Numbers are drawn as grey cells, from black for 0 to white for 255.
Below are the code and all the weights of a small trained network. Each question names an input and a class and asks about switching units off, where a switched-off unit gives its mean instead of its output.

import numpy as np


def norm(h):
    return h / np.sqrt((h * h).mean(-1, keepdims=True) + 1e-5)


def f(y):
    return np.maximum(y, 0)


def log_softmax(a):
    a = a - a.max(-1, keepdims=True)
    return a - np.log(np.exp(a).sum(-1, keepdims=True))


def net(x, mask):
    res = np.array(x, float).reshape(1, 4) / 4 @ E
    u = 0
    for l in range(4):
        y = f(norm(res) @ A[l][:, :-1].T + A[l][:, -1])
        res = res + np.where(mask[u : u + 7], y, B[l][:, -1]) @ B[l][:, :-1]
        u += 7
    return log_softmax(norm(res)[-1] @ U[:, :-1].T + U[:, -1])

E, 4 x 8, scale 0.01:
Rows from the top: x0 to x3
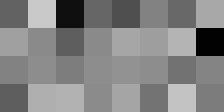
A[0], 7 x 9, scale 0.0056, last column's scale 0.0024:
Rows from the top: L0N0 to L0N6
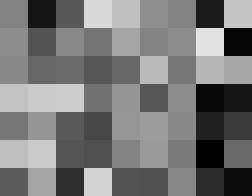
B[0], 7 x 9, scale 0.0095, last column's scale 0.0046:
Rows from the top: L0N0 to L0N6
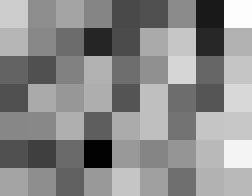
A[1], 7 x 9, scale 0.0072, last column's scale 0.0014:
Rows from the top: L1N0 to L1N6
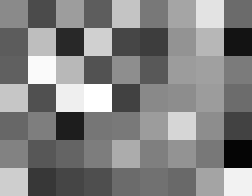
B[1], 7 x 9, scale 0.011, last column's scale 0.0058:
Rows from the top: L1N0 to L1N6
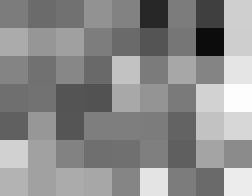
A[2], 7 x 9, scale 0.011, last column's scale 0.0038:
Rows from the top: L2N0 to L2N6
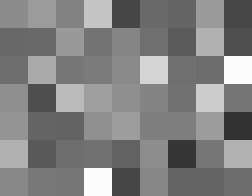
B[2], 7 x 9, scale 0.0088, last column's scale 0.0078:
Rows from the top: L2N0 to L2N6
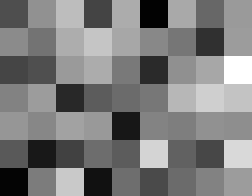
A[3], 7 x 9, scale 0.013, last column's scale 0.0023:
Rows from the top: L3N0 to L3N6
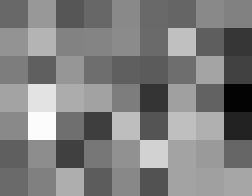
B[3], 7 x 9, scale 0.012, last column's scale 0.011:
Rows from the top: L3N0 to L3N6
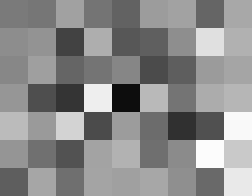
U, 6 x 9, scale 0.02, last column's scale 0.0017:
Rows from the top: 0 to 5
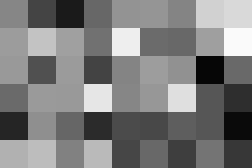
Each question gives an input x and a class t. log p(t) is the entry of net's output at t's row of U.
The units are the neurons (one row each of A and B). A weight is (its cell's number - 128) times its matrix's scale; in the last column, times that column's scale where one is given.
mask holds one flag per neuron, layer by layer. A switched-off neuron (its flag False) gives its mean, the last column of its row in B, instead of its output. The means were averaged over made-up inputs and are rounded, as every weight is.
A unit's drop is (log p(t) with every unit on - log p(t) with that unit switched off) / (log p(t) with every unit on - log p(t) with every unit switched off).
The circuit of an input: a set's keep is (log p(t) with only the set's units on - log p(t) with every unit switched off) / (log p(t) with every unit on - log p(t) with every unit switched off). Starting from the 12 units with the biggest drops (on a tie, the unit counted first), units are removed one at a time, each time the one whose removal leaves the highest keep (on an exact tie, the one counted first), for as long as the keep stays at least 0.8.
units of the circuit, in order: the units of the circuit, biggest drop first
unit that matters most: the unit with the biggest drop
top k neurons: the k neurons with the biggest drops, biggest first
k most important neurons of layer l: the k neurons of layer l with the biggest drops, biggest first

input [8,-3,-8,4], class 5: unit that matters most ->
L1N1
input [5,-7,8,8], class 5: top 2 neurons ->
[L3N3, L1N1]
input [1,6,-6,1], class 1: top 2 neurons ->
[L0N5, L0N4]
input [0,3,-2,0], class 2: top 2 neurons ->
[L0N0, L1N3]
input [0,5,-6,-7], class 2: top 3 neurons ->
[L0N0, L1N3, L2N3]
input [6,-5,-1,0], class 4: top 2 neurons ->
[L2N6, L1N1]
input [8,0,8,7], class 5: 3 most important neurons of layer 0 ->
[L0N5, L0N4, L0N1]
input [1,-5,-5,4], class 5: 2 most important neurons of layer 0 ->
[L0N5, L0N0]
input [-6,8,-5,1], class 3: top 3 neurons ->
[L2N5, L3N4, L0N3]
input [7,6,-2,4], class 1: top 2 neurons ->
[L3N4, L2N5]
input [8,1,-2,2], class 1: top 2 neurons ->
[L1N4, L0N0]
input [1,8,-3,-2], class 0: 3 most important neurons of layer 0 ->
[L0N5, L0N6, L0N4]
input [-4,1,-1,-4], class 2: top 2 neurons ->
[L0N0, L3N5]
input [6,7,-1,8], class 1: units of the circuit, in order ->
[L3N4]
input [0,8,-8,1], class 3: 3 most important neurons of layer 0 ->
[L0N0, L0N3, L0N4]
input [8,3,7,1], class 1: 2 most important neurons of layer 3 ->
[L3N4, L3N3]
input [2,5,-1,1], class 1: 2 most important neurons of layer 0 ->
[L0N5, L0N4]
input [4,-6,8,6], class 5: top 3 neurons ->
[L3N3, L1N1, L3N4]
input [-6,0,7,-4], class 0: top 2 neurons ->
[L1N3, L1N1]
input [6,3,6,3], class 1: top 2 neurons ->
[L3N4, L2N5]
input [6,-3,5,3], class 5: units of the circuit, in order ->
[L1N1]
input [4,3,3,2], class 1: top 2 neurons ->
[L2N5, L3N4]
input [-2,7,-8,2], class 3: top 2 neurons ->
[L2N5, L3N4]
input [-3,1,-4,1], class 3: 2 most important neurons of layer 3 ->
[L3N4, L3N5]
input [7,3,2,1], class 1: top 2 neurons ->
[L2N5, L3N4]
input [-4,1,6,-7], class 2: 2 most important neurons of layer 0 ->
[L0N0, L0N4]
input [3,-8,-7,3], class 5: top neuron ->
[L2N5]
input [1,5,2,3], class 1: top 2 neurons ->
[L0N5, L2N5]
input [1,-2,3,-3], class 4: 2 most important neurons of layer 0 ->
[L0N0, L0N4]
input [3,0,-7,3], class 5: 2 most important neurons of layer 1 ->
[L1N1, L1N3]
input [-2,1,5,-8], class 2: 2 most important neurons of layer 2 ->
[L2N3, L2N6]
